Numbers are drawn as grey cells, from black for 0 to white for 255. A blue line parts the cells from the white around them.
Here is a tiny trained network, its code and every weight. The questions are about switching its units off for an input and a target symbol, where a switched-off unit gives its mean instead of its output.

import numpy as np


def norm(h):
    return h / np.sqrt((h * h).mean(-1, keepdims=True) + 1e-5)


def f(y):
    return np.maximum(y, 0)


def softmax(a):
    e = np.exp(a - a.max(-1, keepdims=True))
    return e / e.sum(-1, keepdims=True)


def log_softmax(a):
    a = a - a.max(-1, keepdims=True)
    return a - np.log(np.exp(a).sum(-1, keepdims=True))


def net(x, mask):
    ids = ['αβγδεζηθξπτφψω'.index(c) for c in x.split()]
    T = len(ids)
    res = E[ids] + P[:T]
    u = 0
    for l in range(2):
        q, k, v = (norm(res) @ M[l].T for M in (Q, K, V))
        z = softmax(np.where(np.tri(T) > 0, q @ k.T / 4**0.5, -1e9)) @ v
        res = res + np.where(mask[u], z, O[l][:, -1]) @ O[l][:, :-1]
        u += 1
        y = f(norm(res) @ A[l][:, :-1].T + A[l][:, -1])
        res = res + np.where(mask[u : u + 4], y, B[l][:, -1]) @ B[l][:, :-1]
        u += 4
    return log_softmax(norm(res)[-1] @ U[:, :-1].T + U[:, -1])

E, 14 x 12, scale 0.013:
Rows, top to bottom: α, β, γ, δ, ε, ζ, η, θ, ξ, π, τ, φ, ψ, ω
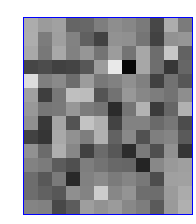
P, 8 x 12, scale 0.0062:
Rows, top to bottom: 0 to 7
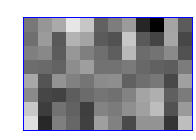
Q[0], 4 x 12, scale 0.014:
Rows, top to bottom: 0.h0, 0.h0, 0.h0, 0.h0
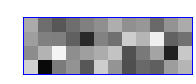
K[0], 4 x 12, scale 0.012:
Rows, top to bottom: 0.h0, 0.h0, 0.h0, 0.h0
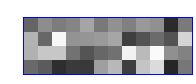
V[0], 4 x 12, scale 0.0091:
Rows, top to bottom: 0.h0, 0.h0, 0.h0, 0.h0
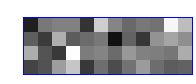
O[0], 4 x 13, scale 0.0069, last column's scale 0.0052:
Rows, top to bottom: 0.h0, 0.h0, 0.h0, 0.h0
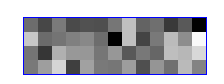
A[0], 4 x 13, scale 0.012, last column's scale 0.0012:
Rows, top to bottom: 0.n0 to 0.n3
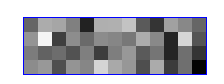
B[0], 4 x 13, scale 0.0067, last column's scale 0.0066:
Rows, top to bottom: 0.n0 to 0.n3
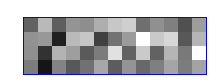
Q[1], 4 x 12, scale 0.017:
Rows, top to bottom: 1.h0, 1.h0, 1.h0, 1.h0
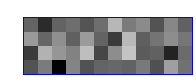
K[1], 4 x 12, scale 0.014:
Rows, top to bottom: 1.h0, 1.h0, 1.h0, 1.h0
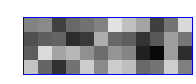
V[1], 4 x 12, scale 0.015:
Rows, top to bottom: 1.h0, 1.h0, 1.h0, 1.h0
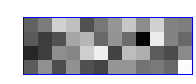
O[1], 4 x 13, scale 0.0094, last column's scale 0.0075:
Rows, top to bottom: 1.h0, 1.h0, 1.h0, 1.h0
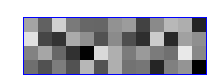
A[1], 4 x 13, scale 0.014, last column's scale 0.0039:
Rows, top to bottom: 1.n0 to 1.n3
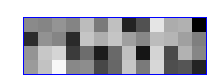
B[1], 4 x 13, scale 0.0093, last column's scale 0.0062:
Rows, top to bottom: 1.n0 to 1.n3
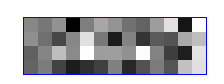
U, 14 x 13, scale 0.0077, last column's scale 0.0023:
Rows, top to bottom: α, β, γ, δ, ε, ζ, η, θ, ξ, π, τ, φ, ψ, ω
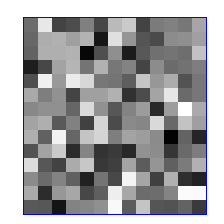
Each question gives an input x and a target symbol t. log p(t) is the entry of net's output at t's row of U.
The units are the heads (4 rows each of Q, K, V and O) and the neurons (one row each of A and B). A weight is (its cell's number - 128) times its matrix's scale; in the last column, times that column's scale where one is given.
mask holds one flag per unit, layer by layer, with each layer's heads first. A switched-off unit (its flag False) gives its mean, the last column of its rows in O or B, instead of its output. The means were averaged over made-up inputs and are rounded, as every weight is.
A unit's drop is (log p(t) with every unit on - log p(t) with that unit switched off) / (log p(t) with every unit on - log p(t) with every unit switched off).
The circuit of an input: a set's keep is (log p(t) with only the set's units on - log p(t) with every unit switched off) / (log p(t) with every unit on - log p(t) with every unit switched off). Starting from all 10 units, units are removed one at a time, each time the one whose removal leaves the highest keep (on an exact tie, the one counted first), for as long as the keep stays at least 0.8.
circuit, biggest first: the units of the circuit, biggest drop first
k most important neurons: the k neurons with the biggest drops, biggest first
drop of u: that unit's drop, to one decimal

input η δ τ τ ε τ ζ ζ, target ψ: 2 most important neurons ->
[0.n2; 1.n2]
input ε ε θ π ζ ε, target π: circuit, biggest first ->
[0.h0; 1.n3; 1.h0]
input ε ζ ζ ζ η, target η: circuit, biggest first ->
[1.h0; 0.h0]
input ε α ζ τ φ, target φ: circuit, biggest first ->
[0.h0]
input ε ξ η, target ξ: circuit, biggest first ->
[1.n2; 0.h0]
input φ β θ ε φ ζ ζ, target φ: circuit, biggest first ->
[0.h0; 1.h0]
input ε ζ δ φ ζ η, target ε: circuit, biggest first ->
[0.n1; 0.h0]
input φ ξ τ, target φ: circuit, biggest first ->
[0.h0; 0.n2]
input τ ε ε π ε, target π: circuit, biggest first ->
[1.n3; 1.h0]
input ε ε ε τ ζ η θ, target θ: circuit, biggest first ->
[1.h0; 0.n2]
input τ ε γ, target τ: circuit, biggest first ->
[0.h0; 1.h0]
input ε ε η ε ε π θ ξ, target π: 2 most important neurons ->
[1.n3; 1.n2]
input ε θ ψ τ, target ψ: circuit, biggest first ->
[0.h0; 1.h0]
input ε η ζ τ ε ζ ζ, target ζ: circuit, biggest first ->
[0.h0; 1.n0]
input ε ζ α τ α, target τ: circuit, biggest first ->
[1.h0]
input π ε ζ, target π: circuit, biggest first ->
[1.n3; 0.h0]
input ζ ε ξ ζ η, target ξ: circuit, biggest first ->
[0.h0; 1.n2; 1.h0]
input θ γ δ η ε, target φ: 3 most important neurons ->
[0.n2; 0.n3; 1.n2]
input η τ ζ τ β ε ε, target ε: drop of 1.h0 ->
0.3
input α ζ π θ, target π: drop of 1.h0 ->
0.2
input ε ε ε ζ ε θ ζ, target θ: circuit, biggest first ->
[1.h0]
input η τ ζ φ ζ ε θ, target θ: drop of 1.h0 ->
0.3
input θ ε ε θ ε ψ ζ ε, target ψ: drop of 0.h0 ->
0.3
